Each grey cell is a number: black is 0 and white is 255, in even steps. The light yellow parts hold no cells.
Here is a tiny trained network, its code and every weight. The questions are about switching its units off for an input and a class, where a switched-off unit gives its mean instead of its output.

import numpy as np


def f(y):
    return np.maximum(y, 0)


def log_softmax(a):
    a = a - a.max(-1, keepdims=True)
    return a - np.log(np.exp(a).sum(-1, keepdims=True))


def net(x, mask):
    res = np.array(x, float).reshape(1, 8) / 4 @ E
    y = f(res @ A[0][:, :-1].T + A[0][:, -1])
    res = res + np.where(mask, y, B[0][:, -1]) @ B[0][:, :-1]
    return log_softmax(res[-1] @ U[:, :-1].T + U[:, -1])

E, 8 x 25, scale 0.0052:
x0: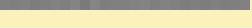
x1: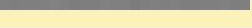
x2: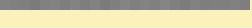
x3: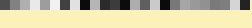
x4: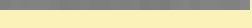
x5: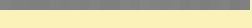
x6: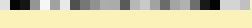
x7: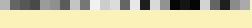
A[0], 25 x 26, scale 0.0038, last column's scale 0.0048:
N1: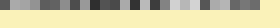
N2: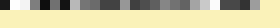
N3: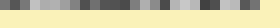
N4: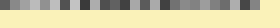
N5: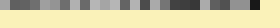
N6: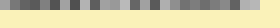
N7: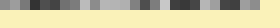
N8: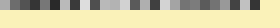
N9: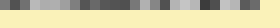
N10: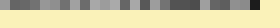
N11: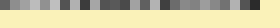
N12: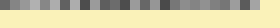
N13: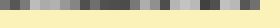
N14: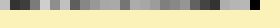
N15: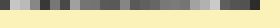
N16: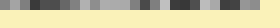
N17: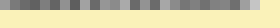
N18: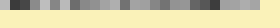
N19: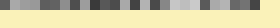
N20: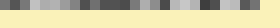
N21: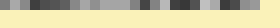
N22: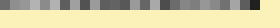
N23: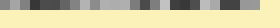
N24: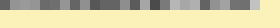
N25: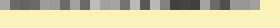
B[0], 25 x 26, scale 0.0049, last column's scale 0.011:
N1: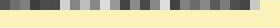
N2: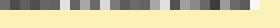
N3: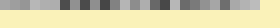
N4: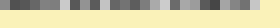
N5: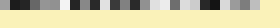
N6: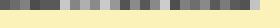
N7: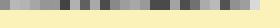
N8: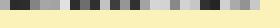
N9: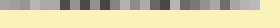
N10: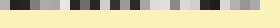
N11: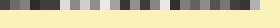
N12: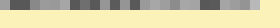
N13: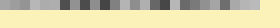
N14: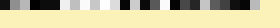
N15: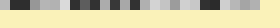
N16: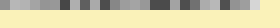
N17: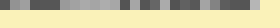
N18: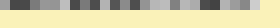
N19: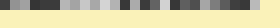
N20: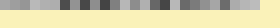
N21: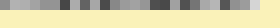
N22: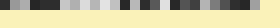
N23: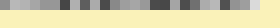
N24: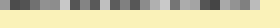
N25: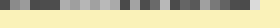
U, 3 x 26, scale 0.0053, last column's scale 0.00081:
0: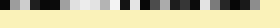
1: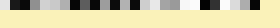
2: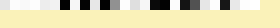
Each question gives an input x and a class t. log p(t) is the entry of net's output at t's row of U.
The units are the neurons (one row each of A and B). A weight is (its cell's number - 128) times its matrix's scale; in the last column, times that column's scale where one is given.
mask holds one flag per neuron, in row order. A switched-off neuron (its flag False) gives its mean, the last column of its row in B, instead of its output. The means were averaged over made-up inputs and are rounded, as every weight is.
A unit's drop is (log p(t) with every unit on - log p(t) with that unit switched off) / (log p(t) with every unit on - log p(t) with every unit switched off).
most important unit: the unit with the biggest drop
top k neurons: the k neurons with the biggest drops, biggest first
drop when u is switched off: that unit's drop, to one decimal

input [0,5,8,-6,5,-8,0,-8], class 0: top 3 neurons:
(N19, N1, N17)
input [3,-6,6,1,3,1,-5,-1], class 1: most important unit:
N15
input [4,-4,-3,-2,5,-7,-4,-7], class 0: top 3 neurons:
(N19, N1, N5)
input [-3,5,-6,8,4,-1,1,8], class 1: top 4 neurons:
(N5, N10, N12, N14)
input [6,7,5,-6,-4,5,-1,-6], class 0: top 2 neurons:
(N19, N1)
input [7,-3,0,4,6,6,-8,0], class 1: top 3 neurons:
(N15, N14, N25)
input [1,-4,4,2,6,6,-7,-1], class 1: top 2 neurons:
(N15, N14)
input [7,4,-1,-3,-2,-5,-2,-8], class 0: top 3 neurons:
(N19, N1, N5)
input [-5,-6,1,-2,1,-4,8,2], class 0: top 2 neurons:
(N14, N15)
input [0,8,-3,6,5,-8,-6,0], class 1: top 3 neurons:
(N15, N14, N12)
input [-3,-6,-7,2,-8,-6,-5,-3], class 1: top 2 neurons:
(N15, N14)
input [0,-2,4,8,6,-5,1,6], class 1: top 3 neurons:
(N5, N10, N12)
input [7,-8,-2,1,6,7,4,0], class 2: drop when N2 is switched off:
0.3
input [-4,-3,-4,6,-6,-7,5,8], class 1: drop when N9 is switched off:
0.0
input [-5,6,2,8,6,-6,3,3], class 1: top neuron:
(N12)
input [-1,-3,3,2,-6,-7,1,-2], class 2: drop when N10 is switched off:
0.1
